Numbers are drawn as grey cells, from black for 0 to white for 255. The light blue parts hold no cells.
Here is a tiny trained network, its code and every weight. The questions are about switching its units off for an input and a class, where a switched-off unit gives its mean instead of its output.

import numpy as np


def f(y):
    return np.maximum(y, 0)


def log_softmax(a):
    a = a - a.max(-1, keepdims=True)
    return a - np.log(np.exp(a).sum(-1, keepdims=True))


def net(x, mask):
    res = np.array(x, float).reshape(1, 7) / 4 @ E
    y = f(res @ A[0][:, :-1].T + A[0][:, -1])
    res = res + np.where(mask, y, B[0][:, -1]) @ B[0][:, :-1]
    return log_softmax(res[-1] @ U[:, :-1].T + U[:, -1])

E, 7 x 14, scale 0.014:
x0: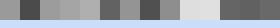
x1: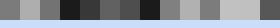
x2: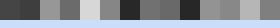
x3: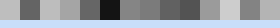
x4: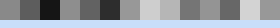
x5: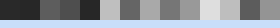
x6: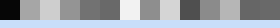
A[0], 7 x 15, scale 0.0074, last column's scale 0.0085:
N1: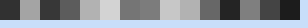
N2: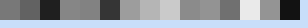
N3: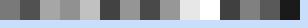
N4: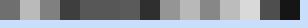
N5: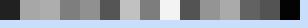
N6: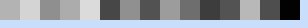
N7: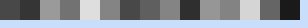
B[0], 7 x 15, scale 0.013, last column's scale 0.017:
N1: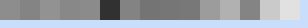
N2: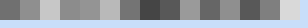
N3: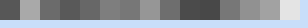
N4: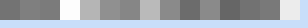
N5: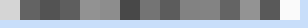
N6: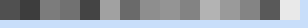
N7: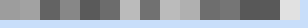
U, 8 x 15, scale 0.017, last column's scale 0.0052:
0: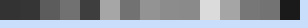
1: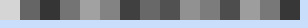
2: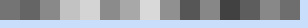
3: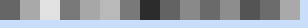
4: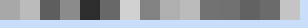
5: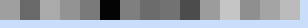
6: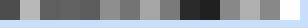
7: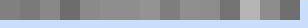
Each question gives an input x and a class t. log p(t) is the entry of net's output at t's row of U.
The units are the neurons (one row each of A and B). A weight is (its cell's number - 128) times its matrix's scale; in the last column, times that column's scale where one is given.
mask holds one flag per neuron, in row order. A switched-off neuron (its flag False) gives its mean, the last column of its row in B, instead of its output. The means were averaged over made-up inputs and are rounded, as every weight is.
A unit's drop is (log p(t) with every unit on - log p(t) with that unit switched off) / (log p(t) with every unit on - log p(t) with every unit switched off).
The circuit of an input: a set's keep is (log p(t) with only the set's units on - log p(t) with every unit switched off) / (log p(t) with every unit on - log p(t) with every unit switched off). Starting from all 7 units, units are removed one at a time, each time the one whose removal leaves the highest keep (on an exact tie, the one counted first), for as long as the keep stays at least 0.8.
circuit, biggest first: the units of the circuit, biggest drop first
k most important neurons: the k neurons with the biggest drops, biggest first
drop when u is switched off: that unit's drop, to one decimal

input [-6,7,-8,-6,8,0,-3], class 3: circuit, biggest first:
N2
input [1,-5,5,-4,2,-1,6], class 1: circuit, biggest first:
N5, N4
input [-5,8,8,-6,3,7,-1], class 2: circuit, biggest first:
N4, N6
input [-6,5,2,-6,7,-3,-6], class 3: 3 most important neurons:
N2, N5, N3
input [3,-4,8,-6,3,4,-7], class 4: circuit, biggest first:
N7, N5
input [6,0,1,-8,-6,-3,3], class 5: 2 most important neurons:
N1, N2
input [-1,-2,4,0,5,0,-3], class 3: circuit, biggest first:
N2, N5, N4
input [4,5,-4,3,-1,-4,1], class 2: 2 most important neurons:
N4, N7
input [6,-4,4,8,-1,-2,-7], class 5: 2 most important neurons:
N5, N4
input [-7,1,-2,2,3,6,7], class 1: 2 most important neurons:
N5, N6
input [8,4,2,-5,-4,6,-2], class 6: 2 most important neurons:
N3, N6
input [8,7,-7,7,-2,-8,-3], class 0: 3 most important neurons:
N6, N7, N1
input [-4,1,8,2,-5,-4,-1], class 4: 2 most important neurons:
N7, N2
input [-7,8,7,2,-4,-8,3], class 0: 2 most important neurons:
N6, N3
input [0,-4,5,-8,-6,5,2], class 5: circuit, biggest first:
N1
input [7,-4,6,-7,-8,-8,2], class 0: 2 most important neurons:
N6, N2
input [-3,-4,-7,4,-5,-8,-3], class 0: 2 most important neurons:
N6, N7
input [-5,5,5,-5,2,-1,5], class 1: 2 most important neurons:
N5, N3
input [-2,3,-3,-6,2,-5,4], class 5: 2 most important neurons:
N1, N7
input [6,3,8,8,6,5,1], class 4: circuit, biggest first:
N7
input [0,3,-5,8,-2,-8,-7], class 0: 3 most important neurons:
N6, N5, N1
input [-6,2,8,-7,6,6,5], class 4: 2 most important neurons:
N7, N6
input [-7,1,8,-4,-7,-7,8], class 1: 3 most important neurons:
N5, N2, N3
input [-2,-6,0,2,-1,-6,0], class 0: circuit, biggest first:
N6, N4
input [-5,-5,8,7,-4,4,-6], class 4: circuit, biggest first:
N7, N5
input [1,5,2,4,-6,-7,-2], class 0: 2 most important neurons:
N6, N2
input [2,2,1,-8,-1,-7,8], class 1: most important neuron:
N5
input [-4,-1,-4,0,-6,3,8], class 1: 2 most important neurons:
N5, N2
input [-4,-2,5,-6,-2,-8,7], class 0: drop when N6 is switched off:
1.0
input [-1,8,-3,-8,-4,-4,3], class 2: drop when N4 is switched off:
1.0
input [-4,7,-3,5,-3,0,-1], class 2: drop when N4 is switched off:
0.7
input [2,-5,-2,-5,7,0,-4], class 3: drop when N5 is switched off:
0.2
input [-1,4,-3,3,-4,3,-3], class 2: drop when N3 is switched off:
0.1
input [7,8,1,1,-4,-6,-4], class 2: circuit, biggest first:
N4
